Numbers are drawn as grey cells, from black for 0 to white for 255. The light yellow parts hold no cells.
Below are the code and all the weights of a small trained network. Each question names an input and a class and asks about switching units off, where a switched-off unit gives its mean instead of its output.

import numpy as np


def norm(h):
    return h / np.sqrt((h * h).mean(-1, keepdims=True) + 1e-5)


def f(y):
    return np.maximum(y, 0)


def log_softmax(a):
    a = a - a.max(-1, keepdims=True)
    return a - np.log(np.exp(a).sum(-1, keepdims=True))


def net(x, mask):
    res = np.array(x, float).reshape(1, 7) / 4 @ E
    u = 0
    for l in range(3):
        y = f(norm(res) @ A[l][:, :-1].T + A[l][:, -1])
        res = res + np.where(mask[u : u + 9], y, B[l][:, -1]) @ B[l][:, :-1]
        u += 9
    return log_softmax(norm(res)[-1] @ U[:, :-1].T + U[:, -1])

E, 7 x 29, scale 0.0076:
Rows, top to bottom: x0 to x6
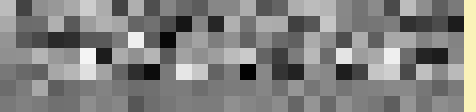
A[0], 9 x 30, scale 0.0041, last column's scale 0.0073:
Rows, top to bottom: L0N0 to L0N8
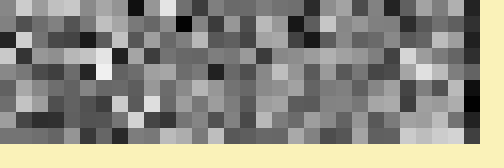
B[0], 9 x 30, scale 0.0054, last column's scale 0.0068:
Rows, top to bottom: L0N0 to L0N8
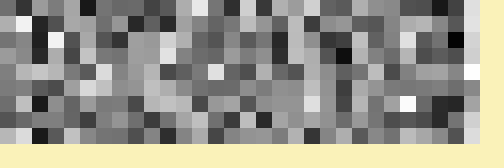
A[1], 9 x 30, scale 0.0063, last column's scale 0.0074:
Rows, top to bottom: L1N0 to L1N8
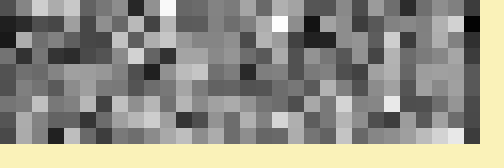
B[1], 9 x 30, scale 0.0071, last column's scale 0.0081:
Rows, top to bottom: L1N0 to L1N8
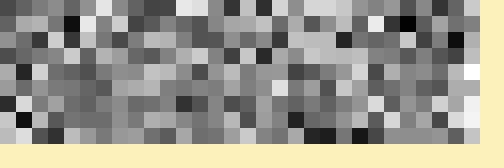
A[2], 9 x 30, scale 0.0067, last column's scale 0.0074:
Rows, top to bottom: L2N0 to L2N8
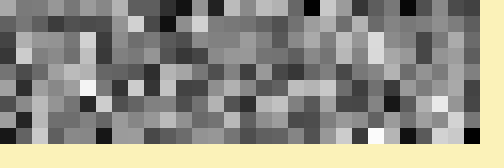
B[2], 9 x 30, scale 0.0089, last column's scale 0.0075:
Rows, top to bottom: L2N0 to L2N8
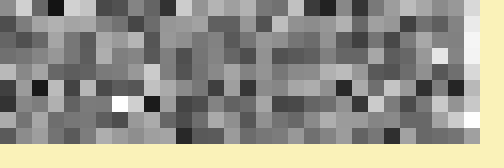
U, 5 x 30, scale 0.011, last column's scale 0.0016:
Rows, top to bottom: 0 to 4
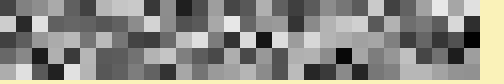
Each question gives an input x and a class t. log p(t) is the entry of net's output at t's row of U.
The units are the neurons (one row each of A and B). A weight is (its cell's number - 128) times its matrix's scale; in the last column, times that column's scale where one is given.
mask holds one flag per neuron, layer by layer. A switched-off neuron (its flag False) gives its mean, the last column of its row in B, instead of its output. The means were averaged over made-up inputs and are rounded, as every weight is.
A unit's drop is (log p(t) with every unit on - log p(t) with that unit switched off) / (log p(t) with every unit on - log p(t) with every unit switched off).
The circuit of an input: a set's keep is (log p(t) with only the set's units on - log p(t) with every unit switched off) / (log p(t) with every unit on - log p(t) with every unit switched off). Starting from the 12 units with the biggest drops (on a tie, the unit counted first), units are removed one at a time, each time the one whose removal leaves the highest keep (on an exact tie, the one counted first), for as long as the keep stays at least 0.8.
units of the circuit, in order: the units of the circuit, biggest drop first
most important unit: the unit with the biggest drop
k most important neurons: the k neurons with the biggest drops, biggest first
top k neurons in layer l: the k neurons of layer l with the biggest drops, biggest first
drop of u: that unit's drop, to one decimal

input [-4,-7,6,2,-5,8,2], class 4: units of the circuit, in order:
L1N8
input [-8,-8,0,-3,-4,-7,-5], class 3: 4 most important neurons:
L0N2, L1N2, L0N6, L2N0
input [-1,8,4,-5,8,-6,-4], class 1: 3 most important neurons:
L1N4, L2N7, L0N8
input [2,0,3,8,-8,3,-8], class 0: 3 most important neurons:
L1N6, L2N3, L1N4
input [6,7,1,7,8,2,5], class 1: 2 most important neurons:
L1N4, L2N4
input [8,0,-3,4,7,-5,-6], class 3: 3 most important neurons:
L2N5, L0N3, L1N7
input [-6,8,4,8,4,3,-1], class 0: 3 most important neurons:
L1N6, L2N3, L0N8
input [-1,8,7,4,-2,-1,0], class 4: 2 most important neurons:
L2N0, L0N1
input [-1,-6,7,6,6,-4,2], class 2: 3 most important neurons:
L1N3, L1N7, L2N1
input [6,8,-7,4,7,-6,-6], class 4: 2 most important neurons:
L2N0, L1N7
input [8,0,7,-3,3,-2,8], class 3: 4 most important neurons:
L0N3, L2N5, L0N0, L1N0
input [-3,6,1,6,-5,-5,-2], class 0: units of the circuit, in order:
L1N6, L2N3
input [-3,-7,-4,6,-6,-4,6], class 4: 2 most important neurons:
L1N8, L1N4
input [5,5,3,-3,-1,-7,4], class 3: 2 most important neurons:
L0N3, L0N8
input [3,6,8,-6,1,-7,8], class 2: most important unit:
L0N7
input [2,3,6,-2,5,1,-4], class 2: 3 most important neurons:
L0N7, L1N3, L1N7
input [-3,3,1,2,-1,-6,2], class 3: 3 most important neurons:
L0N2, L0N8, L0N6
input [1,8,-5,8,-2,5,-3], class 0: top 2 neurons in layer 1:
L1N6, L1N8
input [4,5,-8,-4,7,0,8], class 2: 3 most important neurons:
L0N0, L1N0, L1N7
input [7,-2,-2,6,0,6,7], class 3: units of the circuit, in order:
L2N5
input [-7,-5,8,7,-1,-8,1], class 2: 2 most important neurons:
L1N3, L2N1
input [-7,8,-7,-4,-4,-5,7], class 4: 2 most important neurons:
L0N1, L2N0
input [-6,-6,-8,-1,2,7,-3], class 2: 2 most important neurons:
L0N0, L1N0
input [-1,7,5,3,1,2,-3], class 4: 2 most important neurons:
L2N0, L0N1
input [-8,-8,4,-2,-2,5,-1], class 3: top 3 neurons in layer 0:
L0N2, L0N6, L0N1
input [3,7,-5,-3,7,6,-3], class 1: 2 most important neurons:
L1N4, L0N8
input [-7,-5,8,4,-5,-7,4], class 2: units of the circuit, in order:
L1N3
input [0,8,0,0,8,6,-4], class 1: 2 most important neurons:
L1N4, L2N7
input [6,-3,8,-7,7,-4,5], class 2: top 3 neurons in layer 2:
L2N1, L2N3, L2N2
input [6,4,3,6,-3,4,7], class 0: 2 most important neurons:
L2N3, L1N6
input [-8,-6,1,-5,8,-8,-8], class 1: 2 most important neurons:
L1N4, L2N4
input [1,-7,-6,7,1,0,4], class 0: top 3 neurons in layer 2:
L2N3, L2N2, L2N0
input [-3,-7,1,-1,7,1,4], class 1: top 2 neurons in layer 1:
L1N4, L1N5
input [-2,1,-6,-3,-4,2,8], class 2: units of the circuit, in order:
L1N0
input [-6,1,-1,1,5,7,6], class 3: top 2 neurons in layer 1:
L1N2, L1N7
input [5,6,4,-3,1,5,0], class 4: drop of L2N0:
0.4
